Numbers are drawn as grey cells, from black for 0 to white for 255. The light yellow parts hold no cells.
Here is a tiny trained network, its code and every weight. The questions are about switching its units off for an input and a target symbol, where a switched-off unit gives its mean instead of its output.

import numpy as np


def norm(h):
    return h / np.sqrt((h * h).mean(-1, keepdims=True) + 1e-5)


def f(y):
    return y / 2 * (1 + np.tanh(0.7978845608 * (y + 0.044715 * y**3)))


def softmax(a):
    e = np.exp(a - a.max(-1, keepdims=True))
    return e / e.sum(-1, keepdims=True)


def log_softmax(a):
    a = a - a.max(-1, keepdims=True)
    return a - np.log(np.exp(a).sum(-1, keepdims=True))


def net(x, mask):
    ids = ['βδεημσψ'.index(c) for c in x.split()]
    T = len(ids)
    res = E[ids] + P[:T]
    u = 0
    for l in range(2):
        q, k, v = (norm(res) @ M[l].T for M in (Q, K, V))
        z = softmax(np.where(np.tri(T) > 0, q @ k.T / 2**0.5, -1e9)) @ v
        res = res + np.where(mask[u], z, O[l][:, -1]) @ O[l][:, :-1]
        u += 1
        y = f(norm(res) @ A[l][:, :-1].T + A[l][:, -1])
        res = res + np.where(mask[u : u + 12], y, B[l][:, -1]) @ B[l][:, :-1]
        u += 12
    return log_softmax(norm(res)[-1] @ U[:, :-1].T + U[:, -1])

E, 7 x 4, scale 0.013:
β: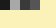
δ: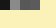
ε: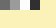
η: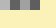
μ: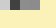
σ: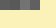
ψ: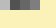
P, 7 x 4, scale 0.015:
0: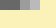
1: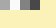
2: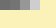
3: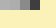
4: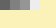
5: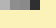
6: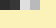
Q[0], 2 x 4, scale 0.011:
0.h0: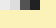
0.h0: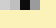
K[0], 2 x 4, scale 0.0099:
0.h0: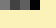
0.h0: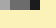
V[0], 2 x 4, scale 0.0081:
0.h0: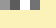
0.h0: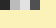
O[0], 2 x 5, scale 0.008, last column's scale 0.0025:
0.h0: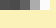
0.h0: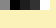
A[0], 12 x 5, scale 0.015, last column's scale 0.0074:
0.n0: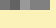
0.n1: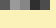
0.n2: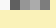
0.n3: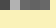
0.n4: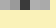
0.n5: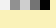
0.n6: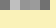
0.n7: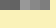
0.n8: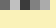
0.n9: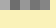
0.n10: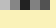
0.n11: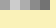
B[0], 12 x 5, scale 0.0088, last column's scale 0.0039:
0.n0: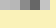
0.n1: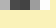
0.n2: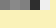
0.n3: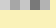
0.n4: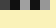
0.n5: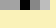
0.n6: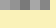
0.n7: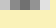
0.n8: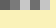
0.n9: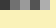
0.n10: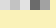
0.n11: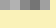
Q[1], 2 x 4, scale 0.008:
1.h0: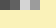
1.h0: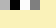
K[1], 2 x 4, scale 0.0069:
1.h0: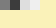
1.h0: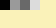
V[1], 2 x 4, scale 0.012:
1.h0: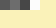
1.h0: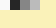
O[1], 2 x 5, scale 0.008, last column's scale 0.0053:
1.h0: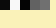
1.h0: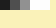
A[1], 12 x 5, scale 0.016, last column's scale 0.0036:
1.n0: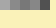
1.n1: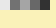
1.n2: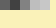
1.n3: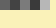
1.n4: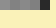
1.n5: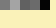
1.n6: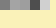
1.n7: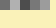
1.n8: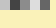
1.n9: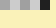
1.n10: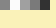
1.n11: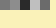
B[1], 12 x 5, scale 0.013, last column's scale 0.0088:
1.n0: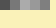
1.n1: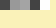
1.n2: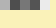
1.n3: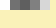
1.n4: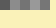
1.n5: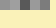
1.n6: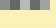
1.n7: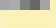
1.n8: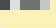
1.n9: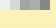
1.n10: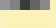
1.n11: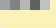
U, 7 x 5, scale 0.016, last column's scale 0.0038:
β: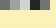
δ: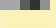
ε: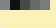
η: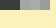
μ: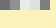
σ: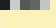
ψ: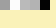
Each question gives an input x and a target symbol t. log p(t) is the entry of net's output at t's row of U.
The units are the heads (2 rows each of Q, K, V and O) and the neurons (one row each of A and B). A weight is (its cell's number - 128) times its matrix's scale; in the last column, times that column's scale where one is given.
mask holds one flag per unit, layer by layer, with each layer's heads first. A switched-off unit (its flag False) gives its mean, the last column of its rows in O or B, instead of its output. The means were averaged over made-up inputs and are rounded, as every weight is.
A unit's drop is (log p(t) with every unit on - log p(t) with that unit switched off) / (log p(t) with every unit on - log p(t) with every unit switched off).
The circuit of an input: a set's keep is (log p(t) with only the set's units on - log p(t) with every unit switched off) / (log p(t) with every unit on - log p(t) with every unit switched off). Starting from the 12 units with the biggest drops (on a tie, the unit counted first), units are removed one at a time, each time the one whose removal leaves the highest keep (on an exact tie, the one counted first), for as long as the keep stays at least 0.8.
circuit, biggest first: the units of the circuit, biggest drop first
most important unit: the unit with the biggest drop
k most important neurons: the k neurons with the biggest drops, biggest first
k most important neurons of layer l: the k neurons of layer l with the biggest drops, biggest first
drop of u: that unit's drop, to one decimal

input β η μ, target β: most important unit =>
0.n2
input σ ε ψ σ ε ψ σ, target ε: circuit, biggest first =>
1.n2, 1.n1
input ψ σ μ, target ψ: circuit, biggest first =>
0.h0, 1.n8
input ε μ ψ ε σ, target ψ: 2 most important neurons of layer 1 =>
1.n9, 1.n1
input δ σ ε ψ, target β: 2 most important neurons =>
1.n1, 0.n10
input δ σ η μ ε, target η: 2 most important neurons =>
0.n7, 1.n3
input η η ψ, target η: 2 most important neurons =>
0.n4, 1.n3
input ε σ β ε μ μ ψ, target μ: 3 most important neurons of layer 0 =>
0.n3, 0.n10, 0.n11
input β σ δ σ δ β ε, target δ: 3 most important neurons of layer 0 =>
0.n10, 0.n2, 0.n9
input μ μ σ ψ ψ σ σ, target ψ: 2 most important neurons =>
1.n9, 0.n1
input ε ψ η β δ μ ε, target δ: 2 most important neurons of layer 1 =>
1.n10, 1.n1
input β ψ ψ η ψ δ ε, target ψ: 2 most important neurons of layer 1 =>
1.n9, 1.n10
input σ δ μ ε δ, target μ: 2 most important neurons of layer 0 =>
0.n2, 0.n3
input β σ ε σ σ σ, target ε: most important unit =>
0.n5
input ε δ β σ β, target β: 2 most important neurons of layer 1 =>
1.n6, 1.n2
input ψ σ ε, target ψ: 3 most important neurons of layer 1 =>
1.n9, 1.n8, 1.n1
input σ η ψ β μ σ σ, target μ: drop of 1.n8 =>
0.2
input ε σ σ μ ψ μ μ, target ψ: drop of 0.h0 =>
1.8
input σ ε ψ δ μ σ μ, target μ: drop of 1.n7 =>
0.1
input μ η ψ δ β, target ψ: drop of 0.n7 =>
0.0
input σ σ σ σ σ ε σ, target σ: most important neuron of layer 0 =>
0.n1
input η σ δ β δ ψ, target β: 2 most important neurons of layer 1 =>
1.n1, 1.n2
